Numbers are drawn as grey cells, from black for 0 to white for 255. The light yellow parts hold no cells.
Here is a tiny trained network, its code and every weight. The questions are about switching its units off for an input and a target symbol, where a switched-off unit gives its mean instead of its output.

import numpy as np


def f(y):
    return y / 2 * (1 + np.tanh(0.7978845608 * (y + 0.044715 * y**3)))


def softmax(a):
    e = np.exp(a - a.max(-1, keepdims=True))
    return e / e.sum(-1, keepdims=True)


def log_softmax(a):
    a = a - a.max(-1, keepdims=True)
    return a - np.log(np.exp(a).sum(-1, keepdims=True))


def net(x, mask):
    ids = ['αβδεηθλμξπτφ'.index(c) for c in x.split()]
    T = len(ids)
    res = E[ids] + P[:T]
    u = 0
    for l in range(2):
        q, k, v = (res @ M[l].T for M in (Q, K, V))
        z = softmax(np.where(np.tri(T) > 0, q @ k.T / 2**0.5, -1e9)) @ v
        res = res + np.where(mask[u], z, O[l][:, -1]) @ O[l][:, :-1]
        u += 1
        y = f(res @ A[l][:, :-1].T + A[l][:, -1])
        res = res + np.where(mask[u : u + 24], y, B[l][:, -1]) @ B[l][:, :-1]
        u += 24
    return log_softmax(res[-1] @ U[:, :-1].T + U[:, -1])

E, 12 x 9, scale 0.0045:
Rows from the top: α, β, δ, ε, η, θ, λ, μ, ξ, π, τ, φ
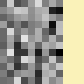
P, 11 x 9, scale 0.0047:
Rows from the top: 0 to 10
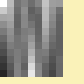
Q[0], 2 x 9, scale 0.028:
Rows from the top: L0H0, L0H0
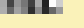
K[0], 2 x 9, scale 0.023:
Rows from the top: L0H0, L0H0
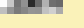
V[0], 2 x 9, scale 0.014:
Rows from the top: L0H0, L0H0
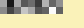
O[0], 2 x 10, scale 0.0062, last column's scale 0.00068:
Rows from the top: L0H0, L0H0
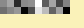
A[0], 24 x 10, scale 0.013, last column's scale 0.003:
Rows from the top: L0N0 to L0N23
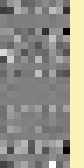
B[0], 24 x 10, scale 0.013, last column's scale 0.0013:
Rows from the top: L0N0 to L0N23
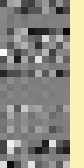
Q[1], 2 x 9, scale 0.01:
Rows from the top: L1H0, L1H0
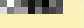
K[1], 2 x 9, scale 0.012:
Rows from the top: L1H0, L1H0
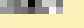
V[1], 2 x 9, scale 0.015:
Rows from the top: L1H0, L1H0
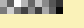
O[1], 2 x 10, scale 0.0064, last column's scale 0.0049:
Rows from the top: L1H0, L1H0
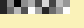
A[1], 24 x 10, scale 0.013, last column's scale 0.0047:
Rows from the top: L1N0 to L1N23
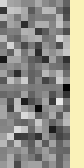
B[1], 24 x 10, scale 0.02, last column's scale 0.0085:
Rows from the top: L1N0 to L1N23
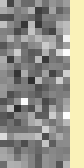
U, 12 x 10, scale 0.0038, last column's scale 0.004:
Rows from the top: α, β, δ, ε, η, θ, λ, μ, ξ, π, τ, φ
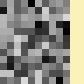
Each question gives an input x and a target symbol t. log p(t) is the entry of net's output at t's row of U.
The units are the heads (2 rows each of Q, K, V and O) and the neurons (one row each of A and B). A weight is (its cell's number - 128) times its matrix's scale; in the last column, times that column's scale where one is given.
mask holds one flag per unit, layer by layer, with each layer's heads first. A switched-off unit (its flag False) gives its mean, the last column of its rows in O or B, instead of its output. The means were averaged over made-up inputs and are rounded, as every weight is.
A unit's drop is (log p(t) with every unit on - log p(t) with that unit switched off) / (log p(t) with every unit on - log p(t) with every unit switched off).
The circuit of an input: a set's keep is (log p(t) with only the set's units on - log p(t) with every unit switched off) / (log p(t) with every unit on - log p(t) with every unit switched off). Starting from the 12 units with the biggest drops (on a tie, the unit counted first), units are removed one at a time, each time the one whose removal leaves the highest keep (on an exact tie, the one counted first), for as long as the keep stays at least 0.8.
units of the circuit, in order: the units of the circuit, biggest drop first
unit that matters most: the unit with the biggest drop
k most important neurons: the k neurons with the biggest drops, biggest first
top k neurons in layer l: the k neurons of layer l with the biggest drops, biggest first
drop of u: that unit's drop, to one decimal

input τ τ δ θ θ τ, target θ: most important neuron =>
(L1N14)
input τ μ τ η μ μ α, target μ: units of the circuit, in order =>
(L1N10, L1H0)
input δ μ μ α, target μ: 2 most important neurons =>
(L1N10, L1N16)
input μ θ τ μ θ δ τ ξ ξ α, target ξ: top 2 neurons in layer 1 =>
(L1N14, L1N3)
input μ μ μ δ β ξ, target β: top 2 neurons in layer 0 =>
(L0N7, L0N1)
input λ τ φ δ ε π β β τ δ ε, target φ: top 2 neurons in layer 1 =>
(L1N7, L1N3)
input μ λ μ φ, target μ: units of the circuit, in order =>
(L1H0, L1N10)
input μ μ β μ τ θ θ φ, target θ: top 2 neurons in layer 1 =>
(L1N14, L1N16)
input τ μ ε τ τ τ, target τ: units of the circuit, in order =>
(L0H0, L1N16, L1N7)
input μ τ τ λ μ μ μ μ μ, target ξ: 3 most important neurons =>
(L1N8, L1N4, L1N5)
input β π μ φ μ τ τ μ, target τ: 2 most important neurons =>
(L1N16, L1N7)
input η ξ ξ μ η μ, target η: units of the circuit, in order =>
(L0H0, L1N15, L0N6, L1N5)
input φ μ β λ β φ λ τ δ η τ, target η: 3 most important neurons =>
(L1N15, L1N16, L0N23)
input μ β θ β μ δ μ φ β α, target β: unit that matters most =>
L1H0
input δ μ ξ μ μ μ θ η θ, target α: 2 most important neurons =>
(L1N15, L1N3)
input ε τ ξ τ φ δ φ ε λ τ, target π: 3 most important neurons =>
(L0N23, L1N20, L1N5)
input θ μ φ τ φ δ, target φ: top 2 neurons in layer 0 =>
(L0N23, L0N8)
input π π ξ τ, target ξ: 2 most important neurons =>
(L1N14, L1N7)
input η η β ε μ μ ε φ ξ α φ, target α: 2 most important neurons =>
(L1N15, L0N23)
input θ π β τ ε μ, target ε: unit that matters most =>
L0H0
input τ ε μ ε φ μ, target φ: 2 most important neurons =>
(L1N7, L1N3)
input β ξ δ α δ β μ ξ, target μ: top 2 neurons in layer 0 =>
(L0N5, L0N23)
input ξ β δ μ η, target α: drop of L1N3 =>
0.2
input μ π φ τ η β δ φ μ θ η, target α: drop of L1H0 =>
0.2
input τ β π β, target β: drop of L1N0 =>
0.2
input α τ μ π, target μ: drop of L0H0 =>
0.1
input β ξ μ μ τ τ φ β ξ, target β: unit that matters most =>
L1H0
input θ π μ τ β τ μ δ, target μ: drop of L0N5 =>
0.1
